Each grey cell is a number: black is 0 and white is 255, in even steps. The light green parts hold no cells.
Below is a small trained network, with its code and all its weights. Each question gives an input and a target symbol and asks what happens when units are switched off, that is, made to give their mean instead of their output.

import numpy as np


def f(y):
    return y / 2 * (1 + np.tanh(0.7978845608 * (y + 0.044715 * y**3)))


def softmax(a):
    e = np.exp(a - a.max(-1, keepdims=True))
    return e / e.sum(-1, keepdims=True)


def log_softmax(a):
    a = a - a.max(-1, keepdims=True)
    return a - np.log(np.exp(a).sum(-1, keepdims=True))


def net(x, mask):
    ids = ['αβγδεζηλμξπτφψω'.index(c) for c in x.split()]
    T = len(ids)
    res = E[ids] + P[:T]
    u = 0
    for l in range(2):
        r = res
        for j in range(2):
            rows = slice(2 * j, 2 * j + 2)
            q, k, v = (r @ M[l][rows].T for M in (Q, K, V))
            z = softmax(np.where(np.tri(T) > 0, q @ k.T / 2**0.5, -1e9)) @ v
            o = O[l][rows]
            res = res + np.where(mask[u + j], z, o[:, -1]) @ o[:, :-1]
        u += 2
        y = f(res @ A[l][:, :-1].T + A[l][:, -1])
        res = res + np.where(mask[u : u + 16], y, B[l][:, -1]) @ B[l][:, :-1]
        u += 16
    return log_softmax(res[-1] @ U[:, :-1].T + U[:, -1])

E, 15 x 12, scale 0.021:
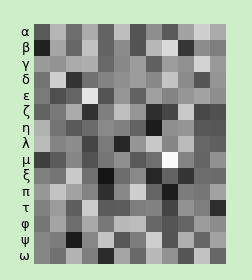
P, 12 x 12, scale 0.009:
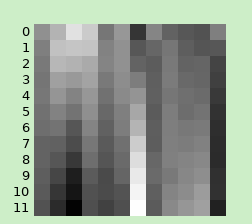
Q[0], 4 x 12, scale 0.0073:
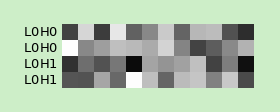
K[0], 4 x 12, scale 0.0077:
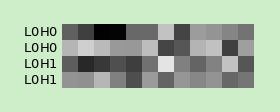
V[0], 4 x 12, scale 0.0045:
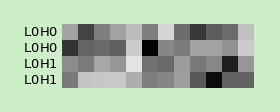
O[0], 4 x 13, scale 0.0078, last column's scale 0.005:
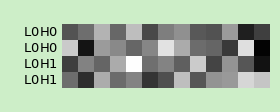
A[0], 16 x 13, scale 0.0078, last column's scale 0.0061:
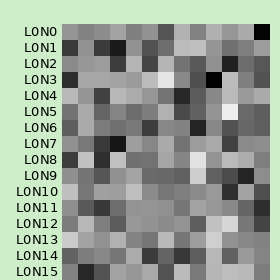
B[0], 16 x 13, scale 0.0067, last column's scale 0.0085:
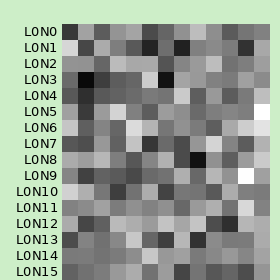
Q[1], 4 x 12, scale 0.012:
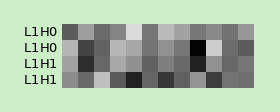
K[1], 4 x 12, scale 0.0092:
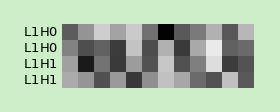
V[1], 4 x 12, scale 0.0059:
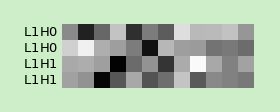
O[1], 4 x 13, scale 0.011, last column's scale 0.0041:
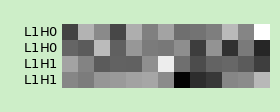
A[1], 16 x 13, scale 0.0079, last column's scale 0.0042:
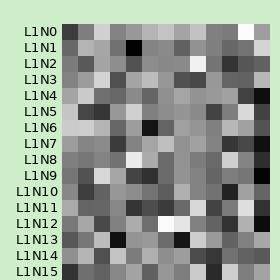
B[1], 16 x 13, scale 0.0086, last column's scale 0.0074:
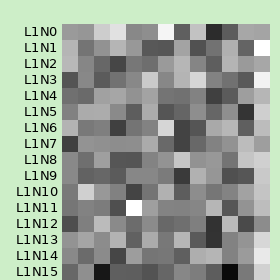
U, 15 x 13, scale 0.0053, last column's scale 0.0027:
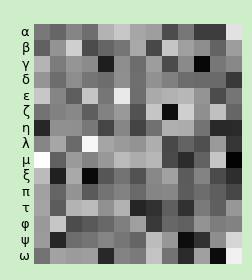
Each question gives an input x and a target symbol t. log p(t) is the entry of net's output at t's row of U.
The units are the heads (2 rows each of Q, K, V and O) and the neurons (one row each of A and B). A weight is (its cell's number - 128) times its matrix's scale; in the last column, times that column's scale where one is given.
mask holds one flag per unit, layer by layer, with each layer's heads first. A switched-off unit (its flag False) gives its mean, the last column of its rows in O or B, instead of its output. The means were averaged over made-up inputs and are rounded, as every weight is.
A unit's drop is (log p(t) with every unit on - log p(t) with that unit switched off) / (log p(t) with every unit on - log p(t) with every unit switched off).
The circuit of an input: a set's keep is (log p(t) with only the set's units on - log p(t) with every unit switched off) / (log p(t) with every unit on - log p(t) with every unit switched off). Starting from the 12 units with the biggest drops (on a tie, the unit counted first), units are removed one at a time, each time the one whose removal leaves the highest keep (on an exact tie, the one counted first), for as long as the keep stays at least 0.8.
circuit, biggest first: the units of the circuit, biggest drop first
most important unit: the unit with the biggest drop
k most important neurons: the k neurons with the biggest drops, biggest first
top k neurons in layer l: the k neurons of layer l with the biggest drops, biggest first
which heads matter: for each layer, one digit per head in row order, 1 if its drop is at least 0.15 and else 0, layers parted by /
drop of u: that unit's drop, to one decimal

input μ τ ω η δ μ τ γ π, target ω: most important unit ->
L1N12
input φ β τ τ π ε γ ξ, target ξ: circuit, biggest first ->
(L1H1, L0N13, L1N9, L1N2)
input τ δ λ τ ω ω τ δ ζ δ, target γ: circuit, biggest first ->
(L0N1, L1H0, L0N8)
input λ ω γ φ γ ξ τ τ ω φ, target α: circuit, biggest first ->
(L1H0, L1N3)
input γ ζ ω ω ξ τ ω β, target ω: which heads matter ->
01 / 10
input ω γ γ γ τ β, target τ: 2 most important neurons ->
(L0N8, L0N1)
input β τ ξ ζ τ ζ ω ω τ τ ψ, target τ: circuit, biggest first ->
(L1H1, L0N1)
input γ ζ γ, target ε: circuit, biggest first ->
(L1H0, L1H1)
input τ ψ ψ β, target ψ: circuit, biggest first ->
(L1N15, L0H1)
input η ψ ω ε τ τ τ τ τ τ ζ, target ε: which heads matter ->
00 / 00
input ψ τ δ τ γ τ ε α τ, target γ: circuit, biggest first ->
(L1H0, L0N8, L1N10, L0N1)
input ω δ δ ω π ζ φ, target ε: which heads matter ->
00 / 10
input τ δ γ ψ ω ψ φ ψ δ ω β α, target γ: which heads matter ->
00 / 10
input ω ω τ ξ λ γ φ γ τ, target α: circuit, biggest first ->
(L1H0, L1H1, L1N3)
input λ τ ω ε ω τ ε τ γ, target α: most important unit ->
L0N1
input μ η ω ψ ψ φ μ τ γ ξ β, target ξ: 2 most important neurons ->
(L0N1, L1N9)
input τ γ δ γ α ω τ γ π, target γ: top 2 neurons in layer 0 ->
(L0N8, L0N3)
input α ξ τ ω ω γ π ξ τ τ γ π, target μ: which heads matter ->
10 / 11
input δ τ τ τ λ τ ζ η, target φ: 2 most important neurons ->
(L0N9, L0N4)
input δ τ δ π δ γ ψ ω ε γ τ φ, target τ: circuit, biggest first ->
(L1H1)
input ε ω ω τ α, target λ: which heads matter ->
00 / 01
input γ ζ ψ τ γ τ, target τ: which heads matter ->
00 / 11
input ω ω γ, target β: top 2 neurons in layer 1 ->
(L1N0, L1N6)
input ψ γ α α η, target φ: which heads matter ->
00 / 11
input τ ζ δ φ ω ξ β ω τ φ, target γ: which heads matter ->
00 / 10
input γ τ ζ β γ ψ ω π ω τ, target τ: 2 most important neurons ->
(L0N15, L0N5)
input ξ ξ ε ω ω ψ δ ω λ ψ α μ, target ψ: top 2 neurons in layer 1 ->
(L1N13, L1N15)
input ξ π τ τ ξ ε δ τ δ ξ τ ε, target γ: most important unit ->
L1H0
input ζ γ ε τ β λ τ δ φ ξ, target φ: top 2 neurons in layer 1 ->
(L1N6, L1N15)
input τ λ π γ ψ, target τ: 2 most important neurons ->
(L1N5, L0N15)
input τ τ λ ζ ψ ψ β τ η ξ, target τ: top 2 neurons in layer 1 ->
(L1N1, L1N8)
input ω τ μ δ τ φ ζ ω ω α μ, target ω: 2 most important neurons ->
(L1N13, L0N5)
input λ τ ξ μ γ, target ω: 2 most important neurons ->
(L1N12, L0N1)
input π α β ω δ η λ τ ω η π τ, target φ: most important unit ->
L1H0
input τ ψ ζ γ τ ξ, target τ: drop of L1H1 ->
0.4
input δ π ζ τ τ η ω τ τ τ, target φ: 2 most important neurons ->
(L0N9, L0N4)
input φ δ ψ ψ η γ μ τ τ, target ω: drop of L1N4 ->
0.0
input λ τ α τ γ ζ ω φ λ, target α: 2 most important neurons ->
(L1N3, L0N1)
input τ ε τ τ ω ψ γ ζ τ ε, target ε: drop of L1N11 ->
0.1
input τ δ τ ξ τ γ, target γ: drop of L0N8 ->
0.3
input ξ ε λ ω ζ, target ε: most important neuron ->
(L0N7)
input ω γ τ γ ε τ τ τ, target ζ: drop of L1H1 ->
0.2
